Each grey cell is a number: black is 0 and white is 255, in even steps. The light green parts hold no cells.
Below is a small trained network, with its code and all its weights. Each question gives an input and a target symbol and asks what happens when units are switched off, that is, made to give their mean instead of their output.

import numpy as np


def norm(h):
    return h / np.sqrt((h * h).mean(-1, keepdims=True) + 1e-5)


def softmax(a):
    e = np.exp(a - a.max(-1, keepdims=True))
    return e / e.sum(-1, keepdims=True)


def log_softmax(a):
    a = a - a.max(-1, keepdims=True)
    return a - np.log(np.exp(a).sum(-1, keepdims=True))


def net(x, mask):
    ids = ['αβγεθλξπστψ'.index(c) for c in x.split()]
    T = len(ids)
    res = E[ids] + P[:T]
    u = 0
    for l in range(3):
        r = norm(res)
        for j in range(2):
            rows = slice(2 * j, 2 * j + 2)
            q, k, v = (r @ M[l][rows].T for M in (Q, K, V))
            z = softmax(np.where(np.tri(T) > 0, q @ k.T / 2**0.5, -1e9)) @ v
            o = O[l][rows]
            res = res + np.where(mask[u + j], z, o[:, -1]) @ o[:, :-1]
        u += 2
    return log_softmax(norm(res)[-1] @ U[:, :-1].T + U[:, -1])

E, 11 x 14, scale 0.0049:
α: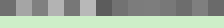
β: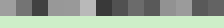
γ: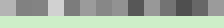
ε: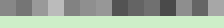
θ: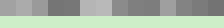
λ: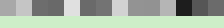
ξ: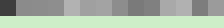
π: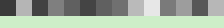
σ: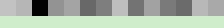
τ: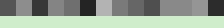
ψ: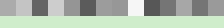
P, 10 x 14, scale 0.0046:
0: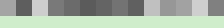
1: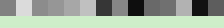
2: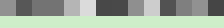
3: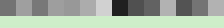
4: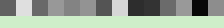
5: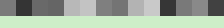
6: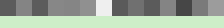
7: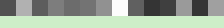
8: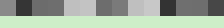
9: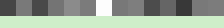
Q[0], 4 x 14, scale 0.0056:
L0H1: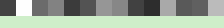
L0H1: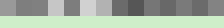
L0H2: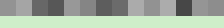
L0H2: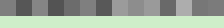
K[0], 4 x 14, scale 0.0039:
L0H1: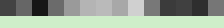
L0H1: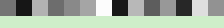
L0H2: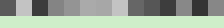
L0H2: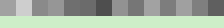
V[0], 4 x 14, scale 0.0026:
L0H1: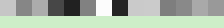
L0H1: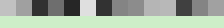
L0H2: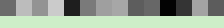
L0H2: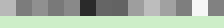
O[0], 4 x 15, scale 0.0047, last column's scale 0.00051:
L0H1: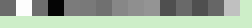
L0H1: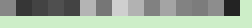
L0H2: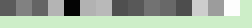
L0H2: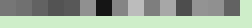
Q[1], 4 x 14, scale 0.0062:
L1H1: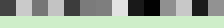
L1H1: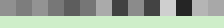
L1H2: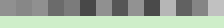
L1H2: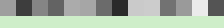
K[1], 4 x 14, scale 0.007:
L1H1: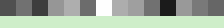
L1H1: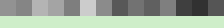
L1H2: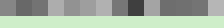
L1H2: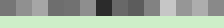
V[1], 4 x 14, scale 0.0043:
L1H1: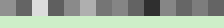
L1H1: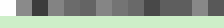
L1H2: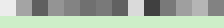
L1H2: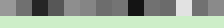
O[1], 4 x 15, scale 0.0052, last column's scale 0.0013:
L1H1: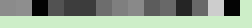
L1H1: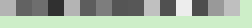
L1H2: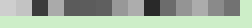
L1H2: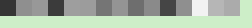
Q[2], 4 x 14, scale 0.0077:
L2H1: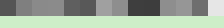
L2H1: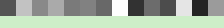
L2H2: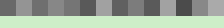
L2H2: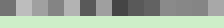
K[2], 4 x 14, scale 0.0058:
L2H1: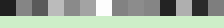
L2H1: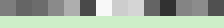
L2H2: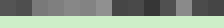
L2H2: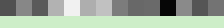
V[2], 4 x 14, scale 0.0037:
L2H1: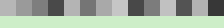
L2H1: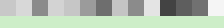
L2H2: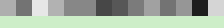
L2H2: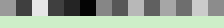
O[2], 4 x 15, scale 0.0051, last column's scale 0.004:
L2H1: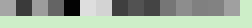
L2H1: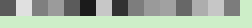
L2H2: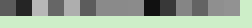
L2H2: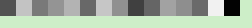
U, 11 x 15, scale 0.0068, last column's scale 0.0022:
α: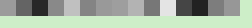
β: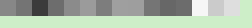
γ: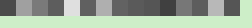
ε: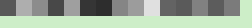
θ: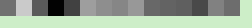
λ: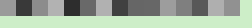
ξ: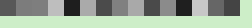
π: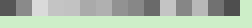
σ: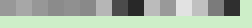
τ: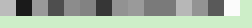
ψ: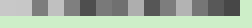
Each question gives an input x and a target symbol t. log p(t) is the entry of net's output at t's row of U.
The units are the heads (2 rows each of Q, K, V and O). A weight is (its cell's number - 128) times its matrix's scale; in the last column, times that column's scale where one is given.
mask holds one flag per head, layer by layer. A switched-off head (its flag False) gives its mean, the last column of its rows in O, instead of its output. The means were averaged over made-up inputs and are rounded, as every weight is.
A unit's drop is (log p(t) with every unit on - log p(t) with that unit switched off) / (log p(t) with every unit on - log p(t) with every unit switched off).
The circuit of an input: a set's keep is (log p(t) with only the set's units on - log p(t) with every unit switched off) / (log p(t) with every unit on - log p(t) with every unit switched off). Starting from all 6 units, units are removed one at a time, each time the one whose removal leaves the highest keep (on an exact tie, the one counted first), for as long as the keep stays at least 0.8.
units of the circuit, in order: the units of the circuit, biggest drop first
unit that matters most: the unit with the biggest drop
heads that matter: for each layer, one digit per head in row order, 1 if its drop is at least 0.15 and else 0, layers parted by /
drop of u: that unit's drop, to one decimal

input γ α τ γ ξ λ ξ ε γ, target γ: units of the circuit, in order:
L2H2; L0H2
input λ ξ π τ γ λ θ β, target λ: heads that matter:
01 / 00 / 10
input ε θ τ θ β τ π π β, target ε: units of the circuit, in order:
L0H1; L2H1
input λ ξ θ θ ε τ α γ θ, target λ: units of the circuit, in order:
L2H1
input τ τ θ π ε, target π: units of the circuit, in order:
L1H1; L0H2
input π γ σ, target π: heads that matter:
00 / 10 / 01
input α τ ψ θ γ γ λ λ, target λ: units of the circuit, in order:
L2H1; L0H1
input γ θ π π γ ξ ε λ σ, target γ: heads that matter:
01 / 00 / 01
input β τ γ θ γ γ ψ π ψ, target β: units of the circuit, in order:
L1H2; L0H1; L2H2
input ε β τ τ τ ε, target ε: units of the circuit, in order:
L2H1; L0H2
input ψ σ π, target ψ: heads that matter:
01 / 01 / 00
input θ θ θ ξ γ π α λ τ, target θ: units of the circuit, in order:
L0H1; L2H1
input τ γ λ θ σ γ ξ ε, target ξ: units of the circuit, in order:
L1H1; L0H2
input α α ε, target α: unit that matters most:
L1H2
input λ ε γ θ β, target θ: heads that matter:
10 / 10 / 10
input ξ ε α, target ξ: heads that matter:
00 / 10 / 00
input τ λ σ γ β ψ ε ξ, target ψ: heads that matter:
00 / 01 / 10
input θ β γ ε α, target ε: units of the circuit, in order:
L2H1; L1H2
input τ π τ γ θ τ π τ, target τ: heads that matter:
00 / 10 / 10
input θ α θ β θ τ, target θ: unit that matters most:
L0H1
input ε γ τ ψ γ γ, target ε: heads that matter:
10 / 00 / 10
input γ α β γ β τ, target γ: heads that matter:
01 / 00 / 01
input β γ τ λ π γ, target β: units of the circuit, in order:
L1H2; L2H2; L0H1
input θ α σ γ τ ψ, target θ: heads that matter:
10 / 00 / 00
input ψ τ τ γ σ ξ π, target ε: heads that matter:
00 / 00 / 11
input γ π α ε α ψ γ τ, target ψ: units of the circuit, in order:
L1H2; L1H1
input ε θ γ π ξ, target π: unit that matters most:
L1H1
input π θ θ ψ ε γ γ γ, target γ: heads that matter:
01 / 10 / 11
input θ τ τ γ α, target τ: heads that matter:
00 / 00 / 10
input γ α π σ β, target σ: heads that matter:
00 / 10 / 10
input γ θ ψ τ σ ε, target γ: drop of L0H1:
0.0
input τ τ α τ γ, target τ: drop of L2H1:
0.1
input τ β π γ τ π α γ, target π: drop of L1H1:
0.8
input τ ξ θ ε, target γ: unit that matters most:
L2H1
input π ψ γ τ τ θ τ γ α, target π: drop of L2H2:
0.2
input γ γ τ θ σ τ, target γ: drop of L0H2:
0.1
